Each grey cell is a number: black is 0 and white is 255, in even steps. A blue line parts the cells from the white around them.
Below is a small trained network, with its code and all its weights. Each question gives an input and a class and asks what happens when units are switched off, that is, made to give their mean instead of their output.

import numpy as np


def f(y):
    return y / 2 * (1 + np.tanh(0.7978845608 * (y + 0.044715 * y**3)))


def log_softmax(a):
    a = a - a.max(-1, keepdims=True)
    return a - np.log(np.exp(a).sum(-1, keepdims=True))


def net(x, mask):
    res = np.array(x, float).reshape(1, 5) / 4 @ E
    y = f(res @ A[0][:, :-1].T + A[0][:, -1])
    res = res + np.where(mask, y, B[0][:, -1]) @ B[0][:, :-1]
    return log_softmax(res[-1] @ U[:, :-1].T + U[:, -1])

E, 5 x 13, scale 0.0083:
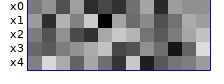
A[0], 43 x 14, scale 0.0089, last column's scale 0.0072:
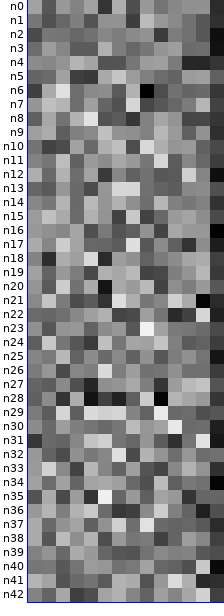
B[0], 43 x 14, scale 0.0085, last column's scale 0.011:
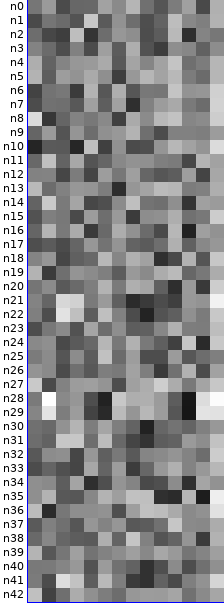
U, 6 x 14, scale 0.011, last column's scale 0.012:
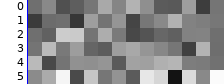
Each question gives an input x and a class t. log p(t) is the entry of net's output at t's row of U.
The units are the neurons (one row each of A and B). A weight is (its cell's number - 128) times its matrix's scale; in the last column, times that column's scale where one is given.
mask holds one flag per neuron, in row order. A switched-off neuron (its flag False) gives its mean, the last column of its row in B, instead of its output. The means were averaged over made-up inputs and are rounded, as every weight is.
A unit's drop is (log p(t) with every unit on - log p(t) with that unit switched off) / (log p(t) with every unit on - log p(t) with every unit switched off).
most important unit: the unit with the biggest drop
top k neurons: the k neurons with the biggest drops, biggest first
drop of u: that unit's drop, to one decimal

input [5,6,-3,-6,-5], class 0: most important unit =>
n20
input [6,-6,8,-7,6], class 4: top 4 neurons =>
[n27 n19 n13 n5]
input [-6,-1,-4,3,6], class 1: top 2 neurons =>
[n28 n6]
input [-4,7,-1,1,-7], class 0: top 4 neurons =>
[n18 n20 n0 n38]
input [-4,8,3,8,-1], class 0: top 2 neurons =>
[n18 n38]
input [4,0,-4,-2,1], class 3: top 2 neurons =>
[n28 n27]
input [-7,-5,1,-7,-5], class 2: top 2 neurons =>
[n21 n41]
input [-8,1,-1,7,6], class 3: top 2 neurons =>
[n29 n14]
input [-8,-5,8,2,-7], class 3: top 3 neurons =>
[n29 n11 n14]
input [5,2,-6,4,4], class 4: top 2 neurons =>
[n8 n29]
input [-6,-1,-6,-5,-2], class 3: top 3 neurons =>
[n29 n11 n14]
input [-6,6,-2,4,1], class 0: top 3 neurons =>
[n18 n28 n38]
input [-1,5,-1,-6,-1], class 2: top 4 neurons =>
[n21 n41 n35 n24]
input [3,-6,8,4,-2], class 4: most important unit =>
n27
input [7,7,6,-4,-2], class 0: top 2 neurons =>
[n20 n29]
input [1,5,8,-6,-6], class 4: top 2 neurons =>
[n27 n13]
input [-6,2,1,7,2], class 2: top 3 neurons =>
[n31 n22 n28]
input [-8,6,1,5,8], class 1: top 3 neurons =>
[n7 n6 n28]
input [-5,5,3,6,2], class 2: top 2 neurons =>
[n31 n22]
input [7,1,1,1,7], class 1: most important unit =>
n7
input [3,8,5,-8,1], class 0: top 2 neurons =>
[n20 n18]
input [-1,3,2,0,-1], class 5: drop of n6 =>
-0.1
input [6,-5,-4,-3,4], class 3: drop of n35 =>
-0.1
